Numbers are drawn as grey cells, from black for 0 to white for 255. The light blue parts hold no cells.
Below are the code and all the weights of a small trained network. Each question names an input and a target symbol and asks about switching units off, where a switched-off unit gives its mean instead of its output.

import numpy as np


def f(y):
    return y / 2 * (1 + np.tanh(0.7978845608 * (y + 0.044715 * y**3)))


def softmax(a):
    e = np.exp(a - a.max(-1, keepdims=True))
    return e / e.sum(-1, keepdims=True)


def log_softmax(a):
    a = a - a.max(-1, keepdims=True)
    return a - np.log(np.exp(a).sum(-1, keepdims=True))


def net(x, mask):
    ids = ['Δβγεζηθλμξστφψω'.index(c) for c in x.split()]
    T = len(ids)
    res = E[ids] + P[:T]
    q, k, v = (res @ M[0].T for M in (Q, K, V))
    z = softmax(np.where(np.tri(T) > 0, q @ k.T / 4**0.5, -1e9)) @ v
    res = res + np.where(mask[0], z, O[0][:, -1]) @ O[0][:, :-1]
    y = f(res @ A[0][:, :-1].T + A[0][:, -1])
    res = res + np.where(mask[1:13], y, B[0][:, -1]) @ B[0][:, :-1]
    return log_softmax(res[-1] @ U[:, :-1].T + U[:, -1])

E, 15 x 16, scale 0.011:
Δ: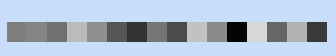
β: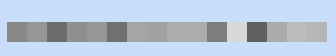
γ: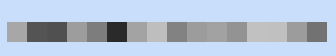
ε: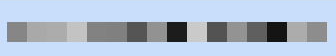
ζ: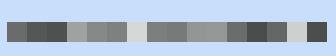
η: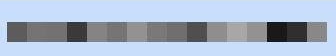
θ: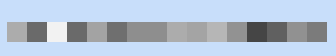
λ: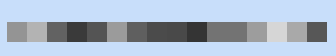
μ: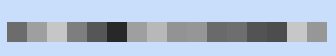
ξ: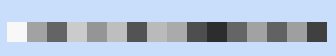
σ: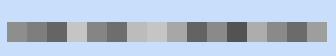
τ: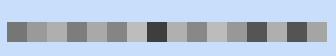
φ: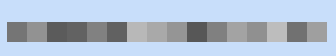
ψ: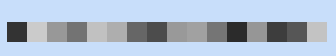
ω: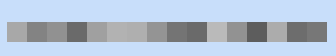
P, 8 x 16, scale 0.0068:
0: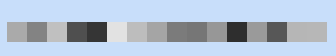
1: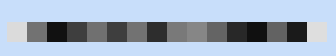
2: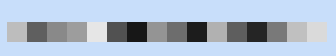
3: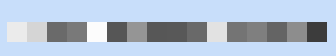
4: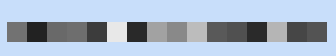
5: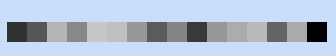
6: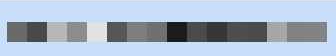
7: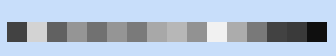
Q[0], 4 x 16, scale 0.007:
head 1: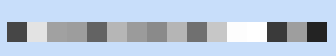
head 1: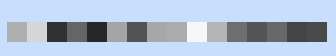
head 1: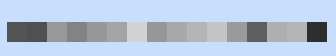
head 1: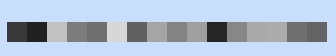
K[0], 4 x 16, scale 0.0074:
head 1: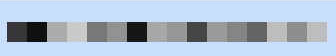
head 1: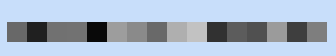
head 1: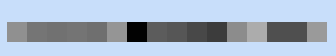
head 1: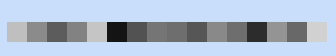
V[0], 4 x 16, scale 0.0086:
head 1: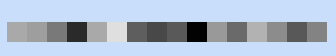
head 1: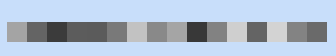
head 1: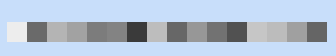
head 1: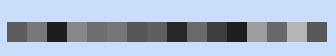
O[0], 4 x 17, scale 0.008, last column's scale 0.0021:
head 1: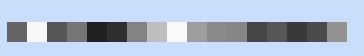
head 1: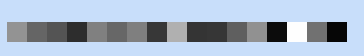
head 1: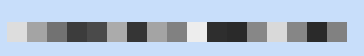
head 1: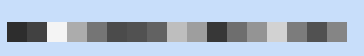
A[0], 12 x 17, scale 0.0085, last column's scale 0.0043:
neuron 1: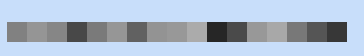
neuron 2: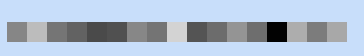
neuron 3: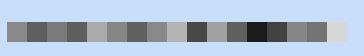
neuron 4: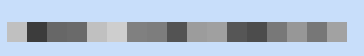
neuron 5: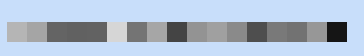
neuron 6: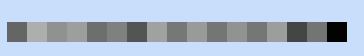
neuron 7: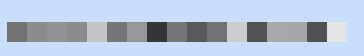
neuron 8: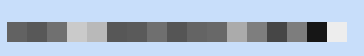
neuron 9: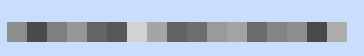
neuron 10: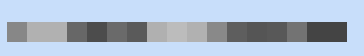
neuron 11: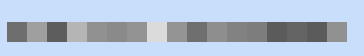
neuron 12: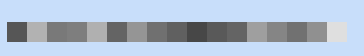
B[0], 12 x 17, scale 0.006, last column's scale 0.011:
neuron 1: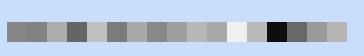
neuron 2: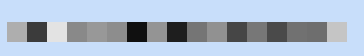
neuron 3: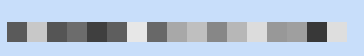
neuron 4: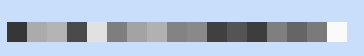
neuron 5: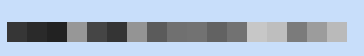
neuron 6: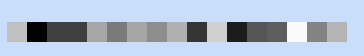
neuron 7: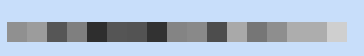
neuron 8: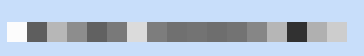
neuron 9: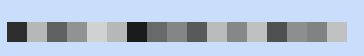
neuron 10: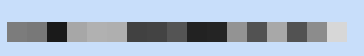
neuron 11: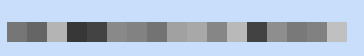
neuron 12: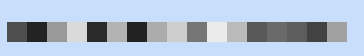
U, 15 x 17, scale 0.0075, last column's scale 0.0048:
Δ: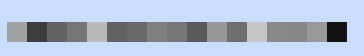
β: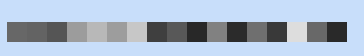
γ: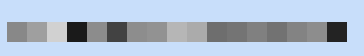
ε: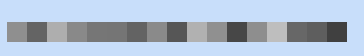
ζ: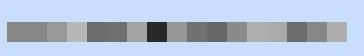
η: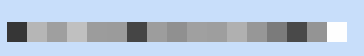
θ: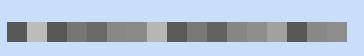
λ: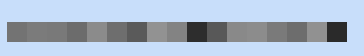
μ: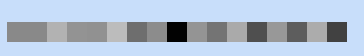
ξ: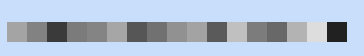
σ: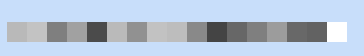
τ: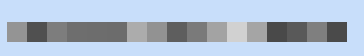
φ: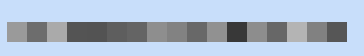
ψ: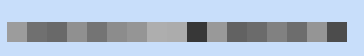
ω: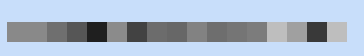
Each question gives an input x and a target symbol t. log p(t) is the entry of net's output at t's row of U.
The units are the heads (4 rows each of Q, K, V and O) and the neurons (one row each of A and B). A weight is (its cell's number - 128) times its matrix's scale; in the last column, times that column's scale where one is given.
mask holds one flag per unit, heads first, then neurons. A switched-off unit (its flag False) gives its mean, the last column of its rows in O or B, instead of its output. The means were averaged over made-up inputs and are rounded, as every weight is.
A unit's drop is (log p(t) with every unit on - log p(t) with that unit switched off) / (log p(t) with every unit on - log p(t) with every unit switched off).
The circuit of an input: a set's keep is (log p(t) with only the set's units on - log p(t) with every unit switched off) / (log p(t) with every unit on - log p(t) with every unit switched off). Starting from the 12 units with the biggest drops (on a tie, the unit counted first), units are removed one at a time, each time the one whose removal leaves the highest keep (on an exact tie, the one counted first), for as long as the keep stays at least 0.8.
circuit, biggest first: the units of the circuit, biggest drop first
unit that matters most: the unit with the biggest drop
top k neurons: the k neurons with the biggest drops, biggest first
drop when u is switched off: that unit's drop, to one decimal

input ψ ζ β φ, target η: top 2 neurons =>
neuron 9; neuron 8
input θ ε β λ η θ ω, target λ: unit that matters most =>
neuron 10
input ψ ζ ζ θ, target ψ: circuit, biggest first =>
neuron 6; head 1
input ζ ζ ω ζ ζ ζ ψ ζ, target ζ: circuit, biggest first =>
head 1; neuron 8
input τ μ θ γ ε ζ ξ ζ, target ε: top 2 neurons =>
neuron 6; neuron 10
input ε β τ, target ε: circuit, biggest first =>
head 1; neuron 6
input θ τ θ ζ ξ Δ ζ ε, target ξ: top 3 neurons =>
neuron 1; neuron 10; neuron 6
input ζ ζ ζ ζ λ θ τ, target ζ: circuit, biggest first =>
head 1; neuron 7; neuron 2
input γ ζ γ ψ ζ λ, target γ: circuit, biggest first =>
head 1; neuron 1; neuron 10
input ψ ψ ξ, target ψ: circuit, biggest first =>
head 1; neuron 6
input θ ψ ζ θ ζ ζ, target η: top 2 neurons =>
neuron 9; neuron 6
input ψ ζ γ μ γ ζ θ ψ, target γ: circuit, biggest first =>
head 1; neuron 10; neuron 1
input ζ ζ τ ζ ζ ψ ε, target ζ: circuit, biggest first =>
head 1; neuron 8; neuron 2
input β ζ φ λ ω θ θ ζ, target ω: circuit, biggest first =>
head 1; neuron 11; neuron 3; neuron 1
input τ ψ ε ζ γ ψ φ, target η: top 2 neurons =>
neuron 12; neuron 6
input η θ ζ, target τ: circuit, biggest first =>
head 1; neuron 3
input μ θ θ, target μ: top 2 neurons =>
neuron 6; neuron 4
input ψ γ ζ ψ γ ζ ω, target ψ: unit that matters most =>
neuron 6
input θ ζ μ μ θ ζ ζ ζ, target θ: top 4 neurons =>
neuron 6; neuron 4; neuron 5; neuron 2
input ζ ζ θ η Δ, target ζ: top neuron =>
neuron 8
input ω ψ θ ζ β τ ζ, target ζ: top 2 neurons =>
neuron 8; neuron 7
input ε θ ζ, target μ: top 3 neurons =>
neuron 3; neuron 4; neuron 12
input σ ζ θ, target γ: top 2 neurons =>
neuron 10; neuron 4
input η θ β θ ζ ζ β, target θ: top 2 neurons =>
neuron 6; neuron 5
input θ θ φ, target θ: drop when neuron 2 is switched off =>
0.1
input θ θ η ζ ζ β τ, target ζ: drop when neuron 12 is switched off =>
-0.1
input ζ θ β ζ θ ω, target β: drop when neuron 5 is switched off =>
0.0
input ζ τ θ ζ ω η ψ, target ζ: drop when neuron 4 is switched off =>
0.3
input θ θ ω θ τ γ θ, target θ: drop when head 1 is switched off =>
0.7
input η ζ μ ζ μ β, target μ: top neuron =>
neuron 3
